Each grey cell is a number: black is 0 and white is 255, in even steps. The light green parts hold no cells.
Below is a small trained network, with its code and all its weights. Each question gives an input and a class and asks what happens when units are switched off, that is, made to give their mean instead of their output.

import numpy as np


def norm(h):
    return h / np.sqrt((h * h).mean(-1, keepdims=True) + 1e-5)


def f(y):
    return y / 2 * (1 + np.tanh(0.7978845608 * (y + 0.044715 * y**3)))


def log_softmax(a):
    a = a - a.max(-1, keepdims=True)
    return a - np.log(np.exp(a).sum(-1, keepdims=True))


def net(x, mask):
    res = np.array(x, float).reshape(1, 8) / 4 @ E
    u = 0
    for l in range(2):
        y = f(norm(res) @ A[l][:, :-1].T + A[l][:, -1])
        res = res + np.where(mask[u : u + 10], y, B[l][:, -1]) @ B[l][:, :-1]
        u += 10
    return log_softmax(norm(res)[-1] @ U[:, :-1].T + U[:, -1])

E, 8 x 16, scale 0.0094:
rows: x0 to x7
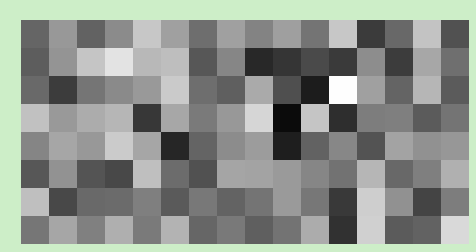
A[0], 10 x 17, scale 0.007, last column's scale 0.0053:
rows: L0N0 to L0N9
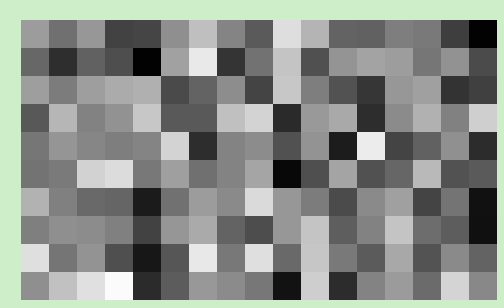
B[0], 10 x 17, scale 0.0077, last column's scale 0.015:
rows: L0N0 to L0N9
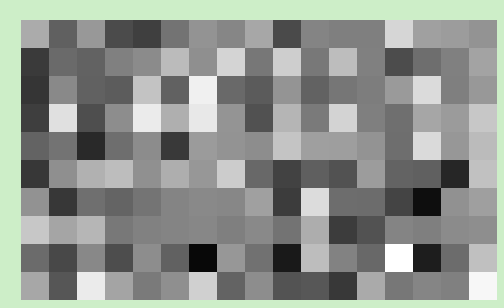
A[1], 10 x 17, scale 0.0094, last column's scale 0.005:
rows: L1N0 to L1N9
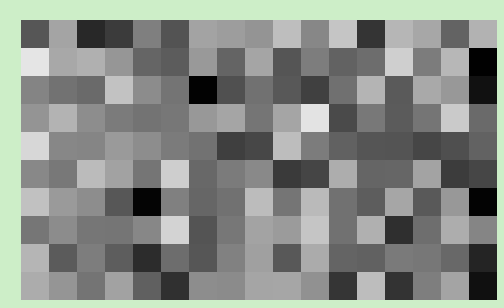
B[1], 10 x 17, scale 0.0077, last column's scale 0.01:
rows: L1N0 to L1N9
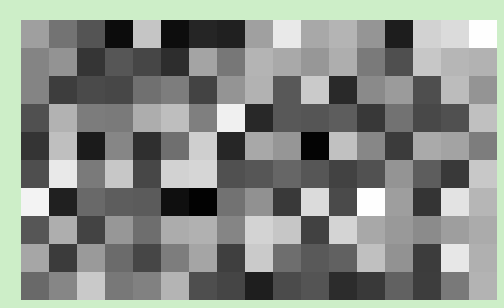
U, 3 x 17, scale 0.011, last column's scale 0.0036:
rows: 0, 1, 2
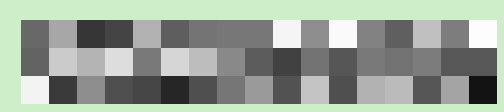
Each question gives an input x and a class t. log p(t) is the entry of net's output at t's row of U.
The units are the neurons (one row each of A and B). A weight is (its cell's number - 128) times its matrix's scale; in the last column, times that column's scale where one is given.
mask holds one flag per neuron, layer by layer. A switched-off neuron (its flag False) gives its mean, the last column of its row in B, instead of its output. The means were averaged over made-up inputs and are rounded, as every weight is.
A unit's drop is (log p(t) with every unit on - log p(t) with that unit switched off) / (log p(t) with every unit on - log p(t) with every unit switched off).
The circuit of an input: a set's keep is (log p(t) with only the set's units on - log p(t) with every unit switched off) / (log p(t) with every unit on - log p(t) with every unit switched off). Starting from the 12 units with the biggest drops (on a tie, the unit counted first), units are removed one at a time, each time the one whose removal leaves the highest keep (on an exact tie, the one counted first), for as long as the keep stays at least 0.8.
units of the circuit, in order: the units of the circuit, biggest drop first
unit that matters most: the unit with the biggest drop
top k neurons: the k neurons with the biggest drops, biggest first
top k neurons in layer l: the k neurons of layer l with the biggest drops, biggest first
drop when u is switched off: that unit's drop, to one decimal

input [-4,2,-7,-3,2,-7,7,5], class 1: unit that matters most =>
L1N0
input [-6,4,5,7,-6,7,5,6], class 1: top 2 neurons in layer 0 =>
[L0N8 L0N4]
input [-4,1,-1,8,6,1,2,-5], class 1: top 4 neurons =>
[L0N5 L0N3 L0N9 L1N0]
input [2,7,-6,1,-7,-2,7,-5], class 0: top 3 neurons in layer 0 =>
[L0N2 L0N9 L0N5]
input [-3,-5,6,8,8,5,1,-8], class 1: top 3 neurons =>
[L0N3 L0N5 L0N4]
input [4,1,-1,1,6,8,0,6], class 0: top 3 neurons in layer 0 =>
[L0N3 L0N4 L0N5]
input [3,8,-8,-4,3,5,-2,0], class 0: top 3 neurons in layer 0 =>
[L0N2 L0N5 L0N3]
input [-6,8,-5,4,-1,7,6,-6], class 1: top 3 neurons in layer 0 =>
[L0N8 L0N4 L0N0]
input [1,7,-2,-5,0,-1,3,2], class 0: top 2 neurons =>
[L0N9 L0N5]
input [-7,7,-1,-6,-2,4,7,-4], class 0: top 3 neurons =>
[L0N9 L0N8 L1N6]
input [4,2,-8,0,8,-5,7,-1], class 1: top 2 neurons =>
[L1N0 L1N6]
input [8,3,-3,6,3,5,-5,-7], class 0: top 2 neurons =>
[L0N3 L0N9]
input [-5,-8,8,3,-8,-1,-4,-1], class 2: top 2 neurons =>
[L0N3 L0N8]
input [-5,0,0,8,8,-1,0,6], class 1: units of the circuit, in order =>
[L1N0]
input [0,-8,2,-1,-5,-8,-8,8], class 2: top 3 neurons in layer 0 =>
[L0N3 L0N8 L0N0]
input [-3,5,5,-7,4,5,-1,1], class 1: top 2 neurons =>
[L0N4 L1N0]
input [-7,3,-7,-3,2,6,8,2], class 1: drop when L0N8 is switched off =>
0.2
